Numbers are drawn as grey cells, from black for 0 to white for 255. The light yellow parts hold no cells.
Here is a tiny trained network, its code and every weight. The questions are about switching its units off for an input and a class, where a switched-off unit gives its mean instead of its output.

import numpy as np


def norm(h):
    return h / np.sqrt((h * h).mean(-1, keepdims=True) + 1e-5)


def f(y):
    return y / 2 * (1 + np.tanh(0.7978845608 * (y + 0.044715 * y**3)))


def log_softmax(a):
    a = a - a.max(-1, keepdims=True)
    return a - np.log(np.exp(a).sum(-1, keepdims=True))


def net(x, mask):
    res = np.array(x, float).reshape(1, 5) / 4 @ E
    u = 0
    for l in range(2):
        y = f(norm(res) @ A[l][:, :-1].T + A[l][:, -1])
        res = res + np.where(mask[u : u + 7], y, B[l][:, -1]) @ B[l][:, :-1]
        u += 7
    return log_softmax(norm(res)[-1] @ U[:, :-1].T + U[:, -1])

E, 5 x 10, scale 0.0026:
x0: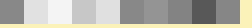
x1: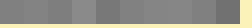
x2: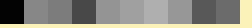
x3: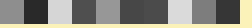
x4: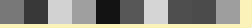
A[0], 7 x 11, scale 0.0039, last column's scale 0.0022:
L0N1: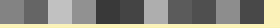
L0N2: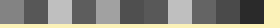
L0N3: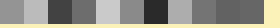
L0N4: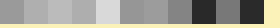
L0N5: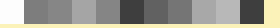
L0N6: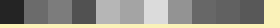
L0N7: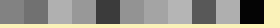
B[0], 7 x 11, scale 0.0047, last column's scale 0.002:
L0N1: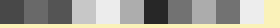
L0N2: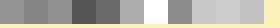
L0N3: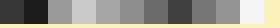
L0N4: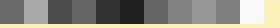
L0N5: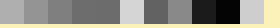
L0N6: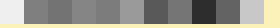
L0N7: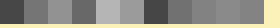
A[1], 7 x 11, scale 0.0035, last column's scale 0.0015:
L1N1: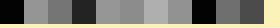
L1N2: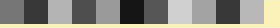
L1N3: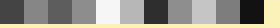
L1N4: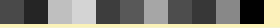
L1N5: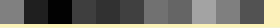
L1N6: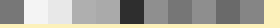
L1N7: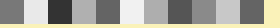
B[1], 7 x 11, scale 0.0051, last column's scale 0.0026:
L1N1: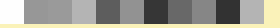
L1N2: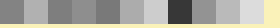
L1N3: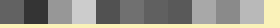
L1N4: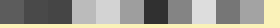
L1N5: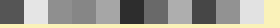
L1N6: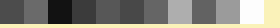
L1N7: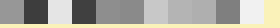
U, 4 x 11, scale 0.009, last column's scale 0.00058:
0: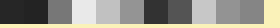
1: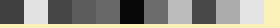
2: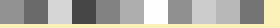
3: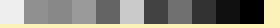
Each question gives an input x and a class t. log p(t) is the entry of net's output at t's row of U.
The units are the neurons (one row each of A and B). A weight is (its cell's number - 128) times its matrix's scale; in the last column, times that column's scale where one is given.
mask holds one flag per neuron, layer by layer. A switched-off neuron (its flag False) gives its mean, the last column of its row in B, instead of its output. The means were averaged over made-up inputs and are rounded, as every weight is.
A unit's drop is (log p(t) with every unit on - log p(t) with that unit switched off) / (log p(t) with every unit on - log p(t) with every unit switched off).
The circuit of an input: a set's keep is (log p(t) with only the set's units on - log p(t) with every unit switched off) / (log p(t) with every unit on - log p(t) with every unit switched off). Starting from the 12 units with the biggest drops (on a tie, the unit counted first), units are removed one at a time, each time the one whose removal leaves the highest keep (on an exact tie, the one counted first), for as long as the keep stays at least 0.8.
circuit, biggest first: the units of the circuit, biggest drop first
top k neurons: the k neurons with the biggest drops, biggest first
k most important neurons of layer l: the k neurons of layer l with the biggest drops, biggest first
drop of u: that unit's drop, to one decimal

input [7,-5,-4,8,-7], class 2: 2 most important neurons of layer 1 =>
[L1N2, L1N4]
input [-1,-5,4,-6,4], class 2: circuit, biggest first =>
[L1N7]
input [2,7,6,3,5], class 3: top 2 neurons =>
[L1N1, L0N6]
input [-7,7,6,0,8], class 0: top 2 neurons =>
[L1N4, L0N4]
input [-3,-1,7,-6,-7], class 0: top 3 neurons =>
[L0N3, L1N3, L0N5]
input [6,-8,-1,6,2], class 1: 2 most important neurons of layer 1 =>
[L1N6, L1N7]
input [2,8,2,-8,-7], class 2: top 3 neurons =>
[L1N7, L0N1, L1N4]
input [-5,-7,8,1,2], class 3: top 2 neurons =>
[L1N1, L0N4]
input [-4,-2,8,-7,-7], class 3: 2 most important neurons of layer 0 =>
[L0N1, L0N6]
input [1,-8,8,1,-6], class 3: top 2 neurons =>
[L1N1, L0N6]
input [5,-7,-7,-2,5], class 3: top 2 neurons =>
[L0N5, L0N3]
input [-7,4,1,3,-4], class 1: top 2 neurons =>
[L1N5, L0N1]
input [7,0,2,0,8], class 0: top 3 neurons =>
[L1N4, L0N1, L1N5]
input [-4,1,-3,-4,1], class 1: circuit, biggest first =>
[L1N5]
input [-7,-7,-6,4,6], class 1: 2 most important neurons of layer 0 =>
[L0N3, L0N6]
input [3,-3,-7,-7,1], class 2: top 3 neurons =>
[L1N7, L0N6, L1N1]
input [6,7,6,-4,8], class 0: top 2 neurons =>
[L1N4, L0N5]
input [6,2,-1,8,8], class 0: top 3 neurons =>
[L0N1, L1N4, L1N7]
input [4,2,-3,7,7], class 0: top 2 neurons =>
[L0N1, L1N4]
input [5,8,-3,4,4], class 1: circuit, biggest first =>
[L1N6]
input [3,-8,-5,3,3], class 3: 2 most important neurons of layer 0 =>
[L0N5, L0N3]
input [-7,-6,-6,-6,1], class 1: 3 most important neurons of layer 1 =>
[L1N5, L1N1, L1N2]
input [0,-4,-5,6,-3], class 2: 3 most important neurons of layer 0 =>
[L0N2, L0N6, L0N1]
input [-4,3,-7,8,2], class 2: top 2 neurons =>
[L0N2, L1N2]
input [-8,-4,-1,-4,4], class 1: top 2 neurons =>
[L1N5, L0N3]
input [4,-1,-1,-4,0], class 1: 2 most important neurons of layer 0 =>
[L0N4, L0N2]
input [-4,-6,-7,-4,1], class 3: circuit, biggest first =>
[L0N5]
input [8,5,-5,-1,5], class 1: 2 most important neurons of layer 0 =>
[L0N3, L0N4]
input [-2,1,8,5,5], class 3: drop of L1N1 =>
0.7
